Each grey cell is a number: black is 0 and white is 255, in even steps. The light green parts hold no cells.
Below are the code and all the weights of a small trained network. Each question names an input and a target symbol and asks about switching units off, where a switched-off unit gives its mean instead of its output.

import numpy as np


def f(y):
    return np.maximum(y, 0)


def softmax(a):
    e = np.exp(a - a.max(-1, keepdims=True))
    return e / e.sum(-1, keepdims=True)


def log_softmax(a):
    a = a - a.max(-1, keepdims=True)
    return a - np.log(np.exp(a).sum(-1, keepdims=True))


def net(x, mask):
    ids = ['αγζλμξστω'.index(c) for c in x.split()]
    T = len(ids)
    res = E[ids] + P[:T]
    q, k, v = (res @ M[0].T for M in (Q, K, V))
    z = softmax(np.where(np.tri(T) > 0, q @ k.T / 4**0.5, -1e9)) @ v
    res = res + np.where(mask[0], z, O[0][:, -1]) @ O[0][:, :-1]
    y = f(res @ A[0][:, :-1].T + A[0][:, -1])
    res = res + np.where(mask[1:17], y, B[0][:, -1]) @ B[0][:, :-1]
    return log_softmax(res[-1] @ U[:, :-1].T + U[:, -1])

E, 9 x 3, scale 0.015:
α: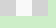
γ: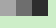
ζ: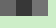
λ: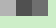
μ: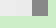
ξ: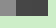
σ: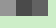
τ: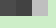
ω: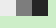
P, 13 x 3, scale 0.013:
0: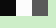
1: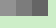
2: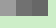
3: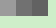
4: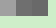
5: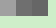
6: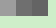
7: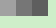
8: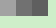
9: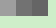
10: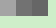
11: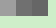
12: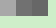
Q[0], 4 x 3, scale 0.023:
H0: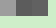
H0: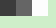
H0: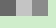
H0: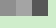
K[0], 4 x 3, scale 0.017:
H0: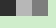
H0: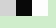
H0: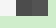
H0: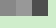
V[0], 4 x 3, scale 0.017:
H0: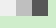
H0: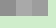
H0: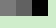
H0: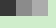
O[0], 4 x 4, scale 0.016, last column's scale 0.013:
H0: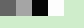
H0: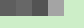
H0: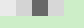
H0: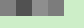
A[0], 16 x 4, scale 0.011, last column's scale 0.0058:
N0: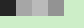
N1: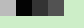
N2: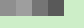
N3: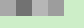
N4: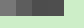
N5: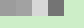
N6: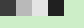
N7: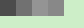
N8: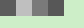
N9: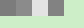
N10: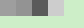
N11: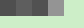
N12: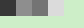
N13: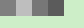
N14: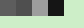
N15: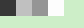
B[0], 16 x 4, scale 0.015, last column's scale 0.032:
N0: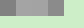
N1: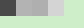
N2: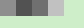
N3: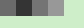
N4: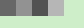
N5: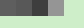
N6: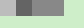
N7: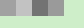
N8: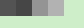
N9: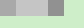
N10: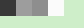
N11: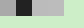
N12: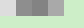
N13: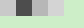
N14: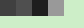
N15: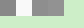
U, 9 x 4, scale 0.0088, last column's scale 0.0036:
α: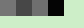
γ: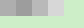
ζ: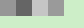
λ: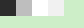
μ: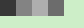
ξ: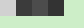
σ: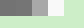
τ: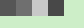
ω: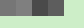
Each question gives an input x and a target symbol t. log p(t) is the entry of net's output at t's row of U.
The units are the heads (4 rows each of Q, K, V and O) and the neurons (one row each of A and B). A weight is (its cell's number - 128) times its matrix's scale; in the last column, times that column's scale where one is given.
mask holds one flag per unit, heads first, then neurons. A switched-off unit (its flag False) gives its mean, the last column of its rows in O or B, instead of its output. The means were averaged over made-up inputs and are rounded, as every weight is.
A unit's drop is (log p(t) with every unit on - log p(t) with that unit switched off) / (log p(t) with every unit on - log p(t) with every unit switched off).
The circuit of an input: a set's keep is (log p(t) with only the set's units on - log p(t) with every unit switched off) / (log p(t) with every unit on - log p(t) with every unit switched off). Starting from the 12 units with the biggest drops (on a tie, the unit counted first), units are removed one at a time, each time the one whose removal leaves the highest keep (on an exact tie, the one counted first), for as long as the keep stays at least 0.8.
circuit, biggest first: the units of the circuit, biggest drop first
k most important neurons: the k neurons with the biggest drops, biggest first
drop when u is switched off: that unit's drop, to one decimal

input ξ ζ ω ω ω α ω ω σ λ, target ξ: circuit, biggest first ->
[H0; N1; N5]
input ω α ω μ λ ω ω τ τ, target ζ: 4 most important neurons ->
[N9; N10; N1; N6]
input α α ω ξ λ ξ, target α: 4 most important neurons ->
[N11; N1; N14; N10]
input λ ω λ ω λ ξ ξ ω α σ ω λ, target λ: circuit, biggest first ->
[N13; H0]
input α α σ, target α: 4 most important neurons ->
[N11; N1; N14; N10]
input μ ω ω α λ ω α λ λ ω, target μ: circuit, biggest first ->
[N1; H0]
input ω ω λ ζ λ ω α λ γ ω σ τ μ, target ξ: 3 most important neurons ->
[N1; N13; N2]
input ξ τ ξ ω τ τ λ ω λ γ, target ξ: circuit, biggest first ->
[H0; N1; N5]
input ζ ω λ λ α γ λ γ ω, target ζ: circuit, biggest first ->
[H0]
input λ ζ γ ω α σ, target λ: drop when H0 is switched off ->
0.1
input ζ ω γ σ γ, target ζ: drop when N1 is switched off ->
0.1
